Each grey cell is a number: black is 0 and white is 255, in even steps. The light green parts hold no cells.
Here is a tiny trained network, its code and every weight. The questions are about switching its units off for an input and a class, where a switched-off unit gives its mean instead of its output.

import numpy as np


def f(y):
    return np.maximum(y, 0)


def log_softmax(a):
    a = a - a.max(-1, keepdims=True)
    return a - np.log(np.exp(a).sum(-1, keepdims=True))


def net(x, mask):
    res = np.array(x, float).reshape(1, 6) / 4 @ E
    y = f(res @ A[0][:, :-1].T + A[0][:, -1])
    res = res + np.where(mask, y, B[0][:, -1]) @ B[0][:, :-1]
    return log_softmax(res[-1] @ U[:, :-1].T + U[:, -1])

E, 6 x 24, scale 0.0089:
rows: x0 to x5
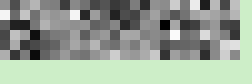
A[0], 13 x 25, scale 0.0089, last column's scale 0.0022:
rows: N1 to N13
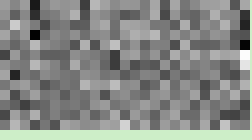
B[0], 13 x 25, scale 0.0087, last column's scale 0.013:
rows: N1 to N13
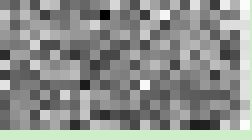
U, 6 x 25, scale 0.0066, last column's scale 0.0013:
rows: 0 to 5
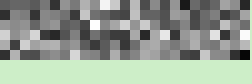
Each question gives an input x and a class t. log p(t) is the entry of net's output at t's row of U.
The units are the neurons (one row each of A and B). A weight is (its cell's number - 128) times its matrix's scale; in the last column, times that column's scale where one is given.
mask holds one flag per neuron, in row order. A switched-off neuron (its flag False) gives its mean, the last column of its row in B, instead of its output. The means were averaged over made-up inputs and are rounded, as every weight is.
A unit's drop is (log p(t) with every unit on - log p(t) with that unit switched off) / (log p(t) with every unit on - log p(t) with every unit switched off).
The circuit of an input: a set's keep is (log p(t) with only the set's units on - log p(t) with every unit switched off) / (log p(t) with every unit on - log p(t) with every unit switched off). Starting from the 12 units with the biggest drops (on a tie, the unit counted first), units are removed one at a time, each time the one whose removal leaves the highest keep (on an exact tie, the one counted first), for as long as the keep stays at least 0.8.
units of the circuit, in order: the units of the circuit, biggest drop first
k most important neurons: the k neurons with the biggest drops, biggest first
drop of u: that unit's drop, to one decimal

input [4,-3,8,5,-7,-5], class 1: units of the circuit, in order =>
[N1]
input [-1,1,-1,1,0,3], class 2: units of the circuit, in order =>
[N7; N12]
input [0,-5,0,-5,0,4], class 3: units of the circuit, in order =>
[N5; N1]
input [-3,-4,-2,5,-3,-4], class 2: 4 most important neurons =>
[N13; N3; N10; N6]
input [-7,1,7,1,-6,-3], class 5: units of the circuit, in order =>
[N8; N3]
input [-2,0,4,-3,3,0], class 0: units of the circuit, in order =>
[N7; N4; N9]
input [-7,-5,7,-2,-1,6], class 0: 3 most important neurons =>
[N11; N6; N7]
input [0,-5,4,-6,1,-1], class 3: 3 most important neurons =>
[N5; N13; N1]
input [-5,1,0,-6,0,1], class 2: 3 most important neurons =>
[N2; N7; N12]
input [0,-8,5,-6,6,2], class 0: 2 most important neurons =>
[N6; N2]
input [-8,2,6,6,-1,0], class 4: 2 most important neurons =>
[N2; N1]
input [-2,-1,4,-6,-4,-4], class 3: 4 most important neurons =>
[N5; N1; N13; N4]
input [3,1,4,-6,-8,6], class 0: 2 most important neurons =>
[N8; N10]
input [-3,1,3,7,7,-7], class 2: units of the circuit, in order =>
[N13]
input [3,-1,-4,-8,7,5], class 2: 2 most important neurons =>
[N9; N2]
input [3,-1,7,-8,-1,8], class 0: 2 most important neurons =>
[N8; N10]
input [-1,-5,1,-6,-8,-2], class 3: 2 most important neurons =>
[N5; N1]
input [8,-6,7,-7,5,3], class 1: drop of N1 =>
0.2
